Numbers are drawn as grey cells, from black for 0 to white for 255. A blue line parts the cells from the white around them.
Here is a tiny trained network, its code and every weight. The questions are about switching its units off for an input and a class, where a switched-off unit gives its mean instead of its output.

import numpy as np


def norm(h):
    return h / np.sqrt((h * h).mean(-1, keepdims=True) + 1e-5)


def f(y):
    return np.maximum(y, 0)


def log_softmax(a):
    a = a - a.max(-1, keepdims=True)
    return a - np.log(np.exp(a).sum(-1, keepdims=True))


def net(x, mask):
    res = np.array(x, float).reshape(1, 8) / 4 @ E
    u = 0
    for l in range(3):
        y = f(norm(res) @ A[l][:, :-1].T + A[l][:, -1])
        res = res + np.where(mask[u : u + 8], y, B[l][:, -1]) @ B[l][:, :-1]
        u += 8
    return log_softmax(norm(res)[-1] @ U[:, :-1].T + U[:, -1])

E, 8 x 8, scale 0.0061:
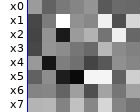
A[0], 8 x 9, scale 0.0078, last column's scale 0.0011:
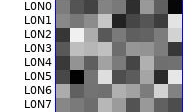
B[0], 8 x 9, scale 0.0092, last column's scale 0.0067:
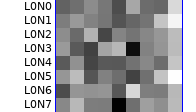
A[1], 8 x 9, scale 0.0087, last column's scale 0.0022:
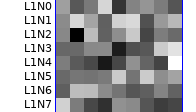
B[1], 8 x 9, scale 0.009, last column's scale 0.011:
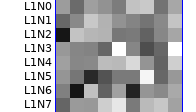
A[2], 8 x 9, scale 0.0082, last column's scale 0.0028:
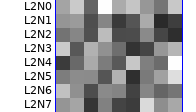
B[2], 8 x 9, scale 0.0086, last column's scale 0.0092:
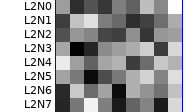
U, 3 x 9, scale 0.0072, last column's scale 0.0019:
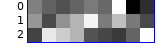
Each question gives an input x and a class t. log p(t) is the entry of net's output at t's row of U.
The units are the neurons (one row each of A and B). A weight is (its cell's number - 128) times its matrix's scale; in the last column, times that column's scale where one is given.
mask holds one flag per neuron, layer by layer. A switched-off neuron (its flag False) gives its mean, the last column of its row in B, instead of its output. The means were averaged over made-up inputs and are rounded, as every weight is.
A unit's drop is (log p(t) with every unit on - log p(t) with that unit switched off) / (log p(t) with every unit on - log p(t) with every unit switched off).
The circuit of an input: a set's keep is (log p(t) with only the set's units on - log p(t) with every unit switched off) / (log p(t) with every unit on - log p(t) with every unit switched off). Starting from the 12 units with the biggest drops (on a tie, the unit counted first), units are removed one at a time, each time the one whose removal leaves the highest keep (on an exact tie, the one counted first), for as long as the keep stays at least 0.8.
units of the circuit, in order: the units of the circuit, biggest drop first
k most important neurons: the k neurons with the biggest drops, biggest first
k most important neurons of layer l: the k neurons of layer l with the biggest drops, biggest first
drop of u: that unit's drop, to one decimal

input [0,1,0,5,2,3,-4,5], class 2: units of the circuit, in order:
(L2N3)
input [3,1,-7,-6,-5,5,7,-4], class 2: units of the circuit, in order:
(L0N6 L2N3)
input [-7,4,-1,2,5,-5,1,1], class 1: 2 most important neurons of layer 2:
(L2N7 L2N0)
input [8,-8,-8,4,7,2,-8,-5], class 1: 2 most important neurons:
(L1N4 L1N7)
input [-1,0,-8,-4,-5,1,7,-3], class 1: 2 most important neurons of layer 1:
(L1N6 L1N3)
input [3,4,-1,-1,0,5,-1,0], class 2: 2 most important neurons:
(L1N2 L2N3)
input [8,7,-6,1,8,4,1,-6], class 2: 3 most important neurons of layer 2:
(L2N3 L2N0 L2N5)
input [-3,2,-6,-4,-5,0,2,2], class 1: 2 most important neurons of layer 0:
(L0N3 L0N0)
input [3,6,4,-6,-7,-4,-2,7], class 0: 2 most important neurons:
(L0N3 L1N3)
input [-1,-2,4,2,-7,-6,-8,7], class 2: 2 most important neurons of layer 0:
(L0N4 L0N7)
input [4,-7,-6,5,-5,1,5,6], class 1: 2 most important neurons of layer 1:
(L1N7 L1N1)
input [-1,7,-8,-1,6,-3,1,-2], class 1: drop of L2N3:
0.2
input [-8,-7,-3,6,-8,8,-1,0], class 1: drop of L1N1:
0.2
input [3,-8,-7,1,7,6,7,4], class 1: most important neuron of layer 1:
(L1N7)
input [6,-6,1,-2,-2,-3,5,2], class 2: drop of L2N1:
0.1
